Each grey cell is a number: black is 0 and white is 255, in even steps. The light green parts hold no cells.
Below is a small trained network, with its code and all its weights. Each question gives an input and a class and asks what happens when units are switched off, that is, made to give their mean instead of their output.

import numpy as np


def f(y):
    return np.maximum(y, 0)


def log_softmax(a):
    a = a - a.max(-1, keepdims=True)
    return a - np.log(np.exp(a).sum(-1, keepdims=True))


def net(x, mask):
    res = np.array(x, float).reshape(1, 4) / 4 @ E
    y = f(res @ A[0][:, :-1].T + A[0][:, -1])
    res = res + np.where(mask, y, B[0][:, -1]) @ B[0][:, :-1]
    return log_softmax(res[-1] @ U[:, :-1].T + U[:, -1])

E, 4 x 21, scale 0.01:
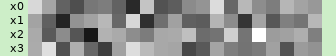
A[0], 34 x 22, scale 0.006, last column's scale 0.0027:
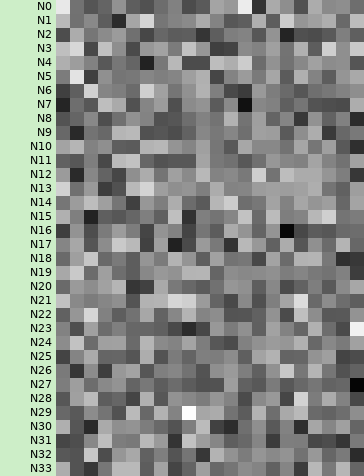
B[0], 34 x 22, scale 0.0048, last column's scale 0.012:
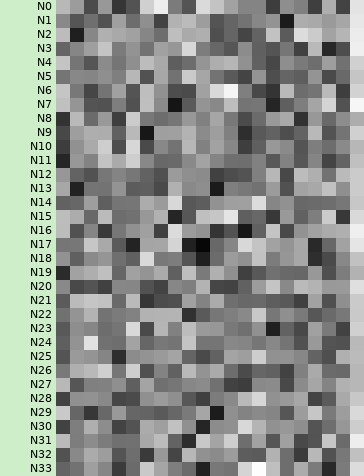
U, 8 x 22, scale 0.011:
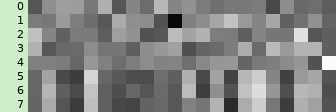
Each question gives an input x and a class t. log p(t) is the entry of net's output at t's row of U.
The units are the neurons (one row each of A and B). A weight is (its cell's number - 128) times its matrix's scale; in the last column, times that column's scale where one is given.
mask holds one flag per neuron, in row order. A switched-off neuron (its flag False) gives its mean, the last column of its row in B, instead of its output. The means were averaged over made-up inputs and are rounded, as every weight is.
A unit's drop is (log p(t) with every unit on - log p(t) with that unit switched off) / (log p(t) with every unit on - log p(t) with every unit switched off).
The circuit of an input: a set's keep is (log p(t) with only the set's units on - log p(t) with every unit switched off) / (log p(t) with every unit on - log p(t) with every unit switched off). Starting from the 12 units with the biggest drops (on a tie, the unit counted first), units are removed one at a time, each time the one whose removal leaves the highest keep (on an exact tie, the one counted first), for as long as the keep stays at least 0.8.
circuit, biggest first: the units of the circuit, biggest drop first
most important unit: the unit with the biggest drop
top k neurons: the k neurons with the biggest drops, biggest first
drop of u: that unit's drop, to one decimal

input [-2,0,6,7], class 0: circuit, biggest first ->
N21
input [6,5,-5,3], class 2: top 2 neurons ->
N0; N15
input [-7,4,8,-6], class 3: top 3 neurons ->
N12; N1; N29
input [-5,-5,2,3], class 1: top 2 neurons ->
N28; N15
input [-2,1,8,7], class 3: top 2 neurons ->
N1; N29
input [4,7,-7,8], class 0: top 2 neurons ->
N3; N5
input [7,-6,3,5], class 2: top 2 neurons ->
N15; N17
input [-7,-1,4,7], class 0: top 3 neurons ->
N21; N3; N10
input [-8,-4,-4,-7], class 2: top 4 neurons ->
N7; N6; N31; N3
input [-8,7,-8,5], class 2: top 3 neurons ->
N7; N31; N6
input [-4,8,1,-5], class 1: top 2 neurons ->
N17; N33
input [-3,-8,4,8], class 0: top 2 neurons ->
N21; N10
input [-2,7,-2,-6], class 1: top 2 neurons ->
N17; N33
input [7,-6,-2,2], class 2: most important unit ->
N15
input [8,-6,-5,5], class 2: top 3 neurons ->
N15; N0; N4
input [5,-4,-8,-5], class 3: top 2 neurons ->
N2; N16
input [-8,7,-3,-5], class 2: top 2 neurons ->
N7; N31
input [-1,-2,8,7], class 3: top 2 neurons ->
N1; N13
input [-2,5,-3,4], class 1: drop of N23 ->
0.1
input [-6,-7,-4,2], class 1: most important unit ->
N28
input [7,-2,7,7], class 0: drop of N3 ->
0.4
